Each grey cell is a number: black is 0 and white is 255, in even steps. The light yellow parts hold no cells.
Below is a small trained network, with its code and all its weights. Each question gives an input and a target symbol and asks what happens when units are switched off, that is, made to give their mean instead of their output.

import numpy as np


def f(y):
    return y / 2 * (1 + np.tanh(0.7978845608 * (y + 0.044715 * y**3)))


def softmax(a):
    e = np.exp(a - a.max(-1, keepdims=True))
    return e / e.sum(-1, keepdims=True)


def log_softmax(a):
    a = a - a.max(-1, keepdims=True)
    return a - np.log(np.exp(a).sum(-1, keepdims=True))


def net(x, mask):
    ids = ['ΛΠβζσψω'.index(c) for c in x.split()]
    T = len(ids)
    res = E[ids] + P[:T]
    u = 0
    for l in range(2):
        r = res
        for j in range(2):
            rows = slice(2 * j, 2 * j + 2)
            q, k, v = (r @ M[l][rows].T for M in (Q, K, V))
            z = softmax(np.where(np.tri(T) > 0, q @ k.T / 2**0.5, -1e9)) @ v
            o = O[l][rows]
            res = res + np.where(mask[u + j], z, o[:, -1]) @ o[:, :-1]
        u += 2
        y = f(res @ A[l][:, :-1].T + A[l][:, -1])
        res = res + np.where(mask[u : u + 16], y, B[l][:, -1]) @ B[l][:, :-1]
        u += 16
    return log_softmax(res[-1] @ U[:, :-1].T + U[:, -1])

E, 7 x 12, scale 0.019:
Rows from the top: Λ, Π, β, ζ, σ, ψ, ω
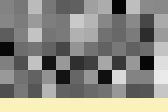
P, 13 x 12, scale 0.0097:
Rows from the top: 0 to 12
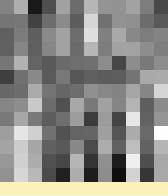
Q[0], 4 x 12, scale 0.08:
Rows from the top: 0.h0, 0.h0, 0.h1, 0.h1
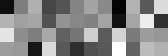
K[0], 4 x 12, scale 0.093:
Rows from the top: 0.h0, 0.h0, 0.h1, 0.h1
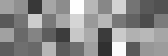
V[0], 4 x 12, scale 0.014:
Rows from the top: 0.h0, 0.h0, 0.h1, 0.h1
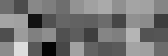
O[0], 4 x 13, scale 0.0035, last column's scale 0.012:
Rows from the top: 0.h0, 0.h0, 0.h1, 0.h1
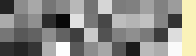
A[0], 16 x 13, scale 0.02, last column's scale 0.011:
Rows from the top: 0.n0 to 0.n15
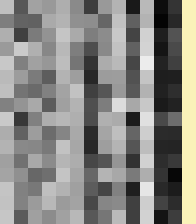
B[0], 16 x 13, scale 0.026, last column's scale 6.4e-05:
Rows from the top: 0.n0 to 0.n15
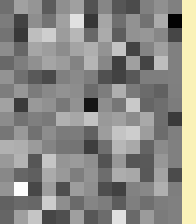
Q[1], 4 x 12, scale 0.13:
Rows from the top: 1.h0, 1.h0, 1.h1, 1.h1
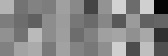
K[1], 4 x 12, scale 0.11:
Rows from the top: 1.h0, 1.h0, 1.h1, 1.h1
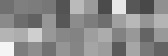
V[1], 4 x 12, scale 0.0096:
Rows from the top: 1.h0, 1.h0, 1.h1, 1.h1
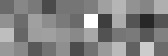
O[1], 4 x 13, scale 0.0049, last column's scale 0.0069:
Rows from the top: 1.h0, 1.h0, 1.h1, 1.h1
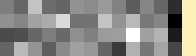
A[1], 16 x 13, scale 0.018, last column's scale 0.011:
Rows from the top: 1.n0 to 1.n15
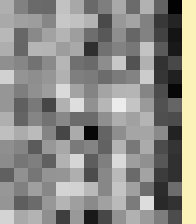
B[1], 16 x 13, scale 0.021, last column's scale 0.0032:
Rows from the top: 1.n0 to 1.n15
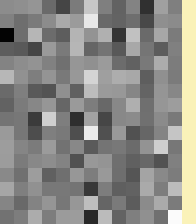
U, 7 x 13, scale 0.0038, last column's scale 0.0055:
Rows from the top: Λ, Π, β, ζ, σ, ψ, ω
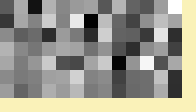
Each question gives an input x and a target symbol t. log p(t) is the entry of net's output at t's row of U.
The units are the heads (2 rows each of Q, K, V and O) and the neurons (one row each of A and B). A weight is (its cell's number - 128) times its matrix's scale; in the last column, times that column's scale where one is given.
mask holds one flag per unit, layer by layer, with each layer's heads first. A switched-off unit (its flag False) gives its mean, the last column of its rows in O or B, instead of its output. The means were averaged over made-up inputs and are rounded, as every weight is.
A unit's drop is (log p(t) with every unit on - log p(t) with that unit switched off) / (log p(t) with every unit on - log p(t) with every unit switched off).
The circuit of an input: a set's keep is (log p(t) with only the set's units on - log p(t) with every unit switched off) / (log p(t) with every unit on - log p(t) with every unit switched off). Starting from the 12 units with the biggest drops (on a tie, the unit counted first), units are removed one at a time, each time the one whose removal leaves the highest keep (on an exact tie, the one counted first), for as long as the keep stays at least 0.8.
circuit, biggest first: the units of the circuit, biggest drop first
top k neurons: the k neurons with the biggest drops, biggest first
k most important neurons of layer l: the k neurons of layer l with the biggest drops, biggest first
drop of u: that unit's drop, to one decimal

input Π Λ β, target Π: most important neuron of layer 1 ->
(1.n13)
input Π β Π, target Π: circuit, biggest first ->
(1.n13, 1.n7, 1.h1, 1.h0)
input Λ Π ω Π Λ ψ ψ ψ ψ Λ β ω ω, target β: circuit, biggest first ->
(1.n15, 1.n9, 0.h1)
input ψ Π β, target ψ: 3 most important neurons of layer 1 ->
(1.n1, 1.n7, 1.n13)
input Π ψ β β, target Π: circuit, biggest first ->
(0.h1, 1.h0, 1.n13)
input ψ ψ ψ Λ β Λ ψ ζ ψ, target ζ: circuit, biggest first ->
(1.n9, 1.n15, 0.h1, 0.h0)
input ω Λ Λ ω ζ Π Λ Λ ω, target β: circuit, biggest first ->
(1.n15, 1.n9, 0.h1, 0.h0)
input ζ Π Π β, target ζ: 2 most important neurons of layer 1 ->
(1.n13, 1.n1)
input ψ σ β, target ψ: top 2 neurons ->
(1.n1, 1.n7)
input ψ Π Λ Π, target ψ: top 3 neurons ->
(1.n1, 1.n13, 1.n7)
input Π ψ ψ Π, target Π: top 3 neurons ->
(1.n13, 1.n7, 1.n9)
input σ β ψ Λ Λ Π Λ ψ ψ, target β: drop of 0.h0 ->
-0.1
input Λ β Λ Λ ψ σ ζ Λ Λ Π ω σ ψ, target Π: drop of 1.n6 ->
0.0
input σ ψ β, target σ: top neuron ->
(1.n13)
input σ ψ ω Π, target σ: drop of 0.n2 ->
-0.1
